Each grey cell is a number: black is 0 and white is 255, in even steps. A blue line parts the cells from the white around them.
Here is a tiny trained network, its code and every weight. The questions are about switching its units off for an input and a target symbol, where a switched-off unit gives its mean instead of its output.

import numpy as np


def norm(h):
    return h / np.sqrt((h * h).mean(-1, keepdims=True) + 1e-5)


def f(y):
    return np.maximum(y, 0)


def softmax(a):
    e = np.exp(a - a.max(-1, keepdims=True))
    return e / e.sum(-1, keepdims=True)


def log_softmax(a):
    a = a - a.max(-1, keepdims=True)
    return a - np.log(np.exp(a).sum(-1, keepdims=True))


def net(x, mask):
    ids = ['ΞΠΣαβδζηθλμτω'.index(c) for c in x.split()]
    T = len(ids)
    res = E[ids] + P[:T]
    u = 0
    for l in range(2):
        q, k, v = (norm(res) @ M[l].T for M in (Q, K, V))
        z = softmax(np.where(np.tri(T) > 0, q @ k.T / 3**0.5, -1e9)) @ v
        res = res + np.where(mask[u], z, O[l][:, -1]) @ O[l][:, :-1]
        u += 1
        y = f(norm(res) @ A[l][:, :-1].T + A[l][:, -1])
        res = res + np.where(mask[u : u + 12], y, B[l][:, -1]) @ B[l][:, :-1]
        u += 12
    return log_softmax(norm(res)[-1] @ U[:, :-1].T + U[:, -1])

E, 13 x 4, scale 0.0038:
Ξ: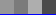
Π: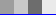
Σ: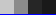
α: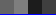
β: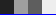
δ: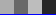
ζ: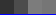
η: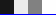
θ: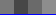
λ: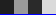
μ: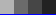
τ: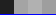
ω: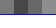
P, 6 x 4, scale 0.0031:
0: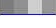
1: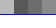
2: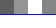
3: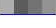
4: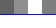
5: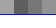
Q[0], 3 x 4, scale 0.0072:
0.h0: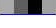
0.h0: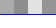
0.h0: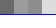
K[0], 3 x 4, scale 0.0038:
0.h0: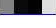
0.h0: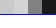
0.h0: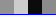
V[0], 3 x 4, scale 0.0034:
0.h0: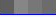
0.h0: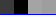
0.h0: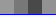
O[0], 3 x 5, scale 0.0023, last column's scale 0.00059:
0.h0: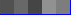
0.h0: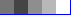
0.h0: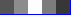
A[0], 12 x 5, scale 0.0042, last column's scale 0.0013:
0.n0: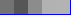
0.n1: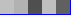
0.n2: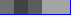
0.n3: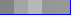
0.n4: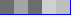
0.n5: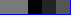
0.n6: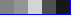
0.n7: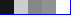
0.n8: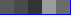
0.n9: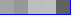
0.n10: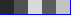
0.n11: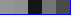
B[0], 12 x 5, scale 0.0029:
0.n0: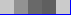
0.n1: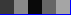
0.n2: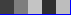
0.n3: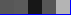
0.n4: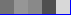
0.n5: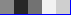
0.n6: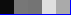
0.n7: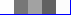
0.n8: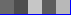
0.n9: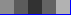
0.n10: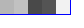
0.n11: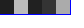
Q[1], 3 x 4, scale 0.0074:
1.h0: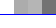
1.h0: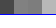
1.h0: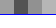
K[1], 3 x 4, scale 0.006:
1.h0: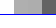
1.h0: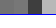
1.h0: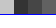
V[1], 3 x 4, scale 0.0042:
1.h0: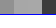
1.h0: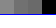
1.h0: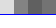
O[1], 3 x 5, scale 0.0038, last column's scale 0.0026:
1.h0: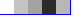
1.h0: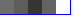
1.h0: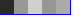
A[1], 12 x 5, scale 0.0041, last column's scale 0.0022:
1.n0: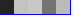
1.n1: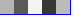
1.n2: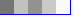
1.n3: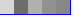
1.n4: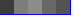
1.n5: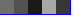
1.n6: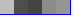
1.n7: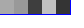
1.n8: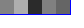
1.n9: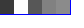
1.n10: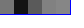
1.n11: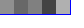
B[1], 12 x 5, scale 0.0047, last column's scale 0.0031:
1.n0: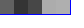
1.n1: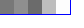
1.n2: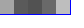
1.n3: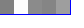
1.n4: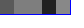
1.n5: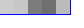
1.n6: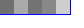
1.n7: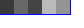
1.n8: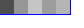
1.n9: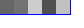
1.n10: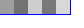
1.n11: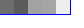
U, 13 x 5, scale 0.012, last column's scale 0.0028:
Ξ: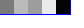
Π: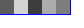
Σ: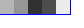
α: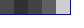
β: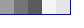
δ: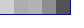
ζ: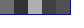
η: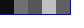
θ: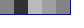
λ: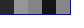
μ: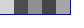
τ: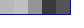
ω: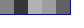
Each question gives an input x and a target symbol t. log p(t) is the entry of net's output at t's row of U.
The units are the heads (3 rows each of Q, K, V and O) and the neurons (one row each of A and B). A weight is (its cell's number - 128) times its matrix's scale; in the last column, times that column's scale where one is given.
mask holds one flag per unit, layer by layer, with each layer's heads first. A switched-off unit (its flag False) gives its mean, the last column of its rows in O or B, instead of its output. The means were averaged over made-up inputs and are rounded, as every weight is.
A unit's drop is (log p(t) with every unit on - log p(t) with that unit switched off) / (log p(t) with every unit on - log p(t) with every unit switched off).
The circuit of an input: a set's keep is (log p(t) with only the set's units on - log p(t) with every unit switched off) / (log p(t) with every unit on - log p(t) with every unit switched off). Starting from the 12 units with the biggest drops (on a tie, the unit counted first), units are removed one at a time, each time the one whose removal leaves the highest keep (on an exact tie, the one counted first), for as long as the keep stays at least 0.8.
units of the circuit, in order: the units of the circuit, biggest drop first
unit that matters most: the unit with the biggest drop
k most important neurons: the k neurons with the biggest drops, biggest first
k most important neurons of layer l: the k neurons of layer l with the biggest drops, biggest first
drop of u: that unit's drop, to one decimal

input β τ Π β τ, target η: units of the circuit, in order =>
(1.n0)
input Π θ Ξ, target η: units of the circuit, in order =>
(0.n6, 1.n1, 1.n0)
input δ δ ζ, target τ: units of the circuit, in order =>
(1.h0, 0.n10, 0.n7)
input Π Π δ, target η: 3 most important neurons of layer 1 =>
(1.n1, 1.n0, 1.n10)
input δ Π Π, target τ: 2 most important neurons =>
(0.n5, 0.n7)
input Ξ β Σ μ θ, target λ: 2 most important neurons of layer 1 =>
(1.n5, 1.n2)
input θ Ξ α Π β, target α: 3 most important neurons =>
(1.n0, 1.n2, 1.n10)
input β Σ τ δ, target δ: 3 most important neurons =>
(1.n3, 0.n5, 1.n1)
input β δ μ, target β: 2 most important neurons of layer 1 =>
(1.n1, 1.n9)
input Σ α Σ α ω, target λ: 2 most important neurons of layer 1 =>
(1.n10, 1.n5)
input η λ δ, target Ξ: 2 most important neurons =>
(1.n1, 0.n6)
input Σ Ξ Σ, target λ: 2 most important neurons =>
(0.n7, 1.n10)
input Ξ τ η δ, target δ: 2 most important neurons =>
(1.n3, 1.n1)
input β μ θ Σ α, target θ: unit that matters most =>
0.n5
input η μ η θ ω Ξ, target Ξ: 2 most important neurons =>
(1.n1, 1.n3)
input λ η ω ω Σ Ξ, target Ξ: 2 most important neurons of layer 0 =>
(0.n11, 0.n1)
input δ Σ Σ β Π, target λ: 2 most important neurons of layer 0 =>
(0.n3, 0.n1)
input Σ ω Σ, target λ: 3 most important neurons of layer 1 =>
(1.n10, 1.n5, 1.n2)
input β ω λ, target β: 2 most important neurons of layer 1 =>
(1.n0, 1.n2)
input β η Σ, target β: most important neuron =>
(0.n5)
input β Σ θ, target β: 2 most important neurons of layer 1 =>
(1.n1, 1.n9)
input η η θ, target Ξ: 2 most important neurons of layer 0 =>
(0.n5, 0.n10)
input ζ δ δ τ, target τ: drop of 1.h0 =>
0.2
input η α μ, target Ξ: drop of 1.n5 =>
0.1
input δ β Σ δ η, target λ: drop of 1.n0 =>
0.4
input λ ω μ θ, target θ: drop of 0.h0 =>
0.2
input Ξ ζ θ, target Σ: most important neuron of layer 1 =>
(1.n9)
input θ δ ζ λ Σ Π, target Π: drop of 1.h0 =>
0.0
